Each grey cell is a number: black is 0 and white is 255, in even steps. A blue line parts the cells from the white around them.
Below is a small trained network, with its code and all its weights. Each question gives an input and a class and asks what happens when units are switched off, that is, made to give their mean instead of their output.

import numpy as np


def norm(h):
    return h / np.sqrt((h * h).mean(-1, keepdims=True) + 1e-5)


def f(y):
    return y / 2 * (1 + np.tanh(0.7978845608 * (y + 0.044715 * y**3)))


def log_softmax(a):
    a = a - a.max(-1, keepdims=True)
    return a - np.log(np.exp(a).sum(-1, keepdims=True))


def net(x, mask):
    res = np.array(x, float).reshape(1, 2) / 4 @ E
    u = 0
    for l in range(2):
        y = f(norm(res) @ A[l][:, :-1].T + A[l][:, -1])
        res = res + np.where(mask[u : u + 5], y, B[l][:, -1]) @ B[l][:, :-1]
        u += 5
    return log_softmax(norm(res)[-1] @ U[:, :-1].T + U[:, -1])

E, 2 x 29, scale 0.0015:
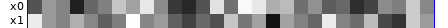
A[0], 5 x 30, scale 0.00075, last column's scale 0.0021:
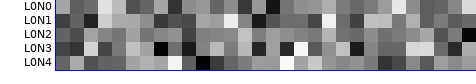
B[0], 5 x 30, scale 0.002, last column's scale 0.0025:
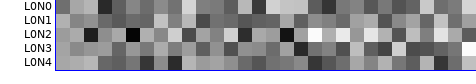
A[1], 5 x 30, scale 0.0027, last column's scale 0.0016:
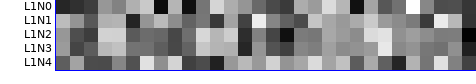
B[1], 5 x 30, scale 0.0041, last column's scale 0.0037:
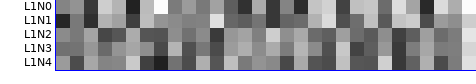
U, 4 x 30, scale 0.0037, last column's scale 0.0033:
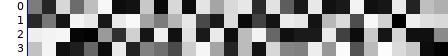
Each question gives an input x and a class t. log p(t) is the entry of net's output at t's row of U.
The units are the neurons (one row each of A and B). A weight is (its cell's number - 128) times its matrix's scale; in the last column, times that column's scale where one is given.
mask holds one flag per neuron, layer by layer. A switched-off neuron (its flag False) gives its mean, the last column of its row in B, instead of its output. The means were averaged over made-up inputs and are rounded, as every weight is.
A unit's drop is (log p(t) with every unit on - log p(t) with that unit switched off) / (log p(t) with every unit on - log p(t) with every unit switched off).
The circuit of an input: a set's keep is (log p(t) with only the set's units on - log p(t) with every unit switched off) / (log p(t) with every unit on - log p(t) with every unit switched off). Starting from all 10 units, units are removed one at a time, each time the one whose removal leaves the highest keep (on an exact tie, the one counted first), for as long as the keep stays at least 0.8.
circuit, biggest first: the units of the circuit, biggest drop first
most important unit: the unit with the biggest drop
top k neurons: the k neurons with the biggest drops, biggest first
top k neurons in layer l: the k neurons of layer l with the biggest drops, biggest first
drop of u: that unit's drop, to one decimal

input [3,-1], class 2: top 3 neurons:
L0N4; L1N0; L1N4
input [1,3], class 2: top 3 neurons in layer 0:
L0N4; L0N2; L0N1
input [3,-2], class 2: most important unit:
L0N4
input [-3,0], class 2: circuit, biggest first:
L0N0; L1N0; L1N4
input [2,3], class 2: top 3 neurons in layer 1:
L1N0; L1N1; L1N4
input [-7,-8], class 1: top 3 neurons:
L1N0; L0N4; L1N4
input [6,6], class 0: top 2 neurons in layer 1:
L1N4; L1N0
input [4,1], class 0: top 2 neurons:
L0N3; L0N0
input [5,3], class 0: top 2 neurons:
L0N3; L1N4
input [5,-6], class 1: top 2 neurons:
L1N0; L0N0
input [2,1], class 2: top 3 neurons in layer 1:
L1N0; L1N4; L1N1
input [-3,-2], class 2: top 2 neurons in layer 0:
L0N0; L0N1
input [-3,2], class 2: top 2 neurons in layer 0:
L0N0; L0N2
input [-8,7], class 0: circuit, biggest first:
L1N2
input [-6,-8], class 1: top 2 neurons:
L1N0; L0N4
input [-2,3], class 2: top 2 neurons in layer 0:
L0N0; L0N2
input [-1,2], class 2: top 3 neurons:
L0N0; L1N0; L1N1
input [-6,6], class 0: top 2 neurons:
L0N3; L1N0
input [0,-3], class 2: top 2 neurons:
L0N3; L1N0
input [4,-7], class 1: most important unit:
L1N0
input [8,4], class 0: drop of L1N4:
0.5
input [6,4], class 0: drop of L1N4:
0.5
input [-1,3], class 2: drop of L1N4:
0.1
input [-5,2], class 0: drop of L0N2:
0.0
